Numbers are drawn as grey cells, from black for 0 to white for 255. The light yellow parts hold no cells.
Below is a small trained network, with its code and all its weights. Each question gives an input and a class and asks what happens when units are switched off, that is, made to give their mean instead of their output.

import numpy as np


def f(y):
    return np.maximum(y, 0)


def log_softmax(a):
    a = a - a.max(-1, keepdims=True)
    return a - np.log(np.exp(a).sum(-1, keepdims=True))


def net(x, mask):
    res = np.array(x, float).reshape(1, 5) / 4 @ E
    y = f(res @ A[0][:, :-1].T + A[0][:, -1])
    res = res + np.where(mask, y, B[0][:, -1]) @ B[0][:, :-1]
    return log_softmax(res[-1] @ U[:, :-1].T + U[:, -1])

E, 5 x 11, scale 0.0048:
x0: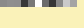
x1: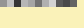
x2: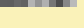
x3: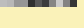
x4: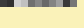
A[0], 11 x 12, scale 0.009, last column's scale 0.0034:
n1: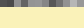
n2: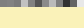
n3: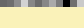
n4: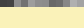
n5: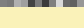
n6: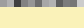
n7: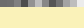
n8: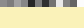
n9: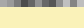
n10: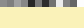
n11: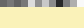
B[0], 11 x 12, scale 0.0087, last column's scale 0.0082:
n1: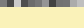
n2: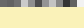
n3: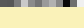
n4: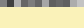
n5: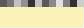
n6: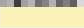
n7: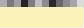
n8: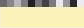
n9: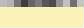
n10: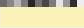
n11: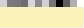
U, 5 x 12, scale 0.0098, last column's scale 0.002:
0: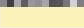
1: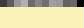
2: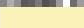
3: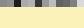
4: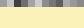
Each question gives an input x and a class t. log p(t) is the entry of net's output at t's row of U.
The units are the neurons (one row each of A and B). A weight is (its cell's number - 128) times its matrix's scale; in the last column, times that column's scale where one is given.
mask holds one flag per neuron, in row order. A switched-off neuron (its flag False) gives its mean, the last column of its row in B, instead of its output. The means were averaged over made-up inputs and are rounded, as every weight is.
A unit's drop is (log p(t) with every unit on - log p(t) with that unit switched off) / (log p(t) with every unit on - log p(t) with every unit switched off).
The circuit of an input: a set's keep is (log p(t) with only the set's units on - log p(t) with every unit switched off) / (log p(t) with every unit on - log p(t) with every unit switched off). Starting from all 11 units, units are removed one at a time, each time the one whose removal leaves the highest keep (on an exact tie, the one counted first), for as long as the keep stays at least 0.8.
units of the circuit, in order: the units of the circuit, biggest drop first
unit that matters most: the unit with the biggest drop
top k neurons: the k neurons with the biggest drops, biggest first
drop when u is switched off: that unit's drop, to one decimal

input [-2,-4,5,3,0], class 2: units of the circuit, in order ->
n3, n2
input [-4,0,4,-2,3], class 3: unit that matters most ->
n7
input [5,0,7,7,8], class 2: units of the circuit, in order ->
n2, n3
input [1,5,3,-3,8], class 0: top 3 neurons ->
n6, n4, n11
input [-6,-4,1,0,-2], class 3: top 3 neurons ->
n5, n8, n10
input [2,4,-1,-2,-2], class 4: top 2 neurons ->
n3, n2
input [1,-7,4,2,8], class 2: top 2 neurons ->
n2, n3
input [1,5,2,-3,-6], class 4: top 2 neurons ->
n2, n3
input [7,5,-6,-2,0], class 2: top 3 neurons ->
n11, n3, n2
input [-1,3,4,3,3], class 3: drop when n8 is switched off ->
0.3
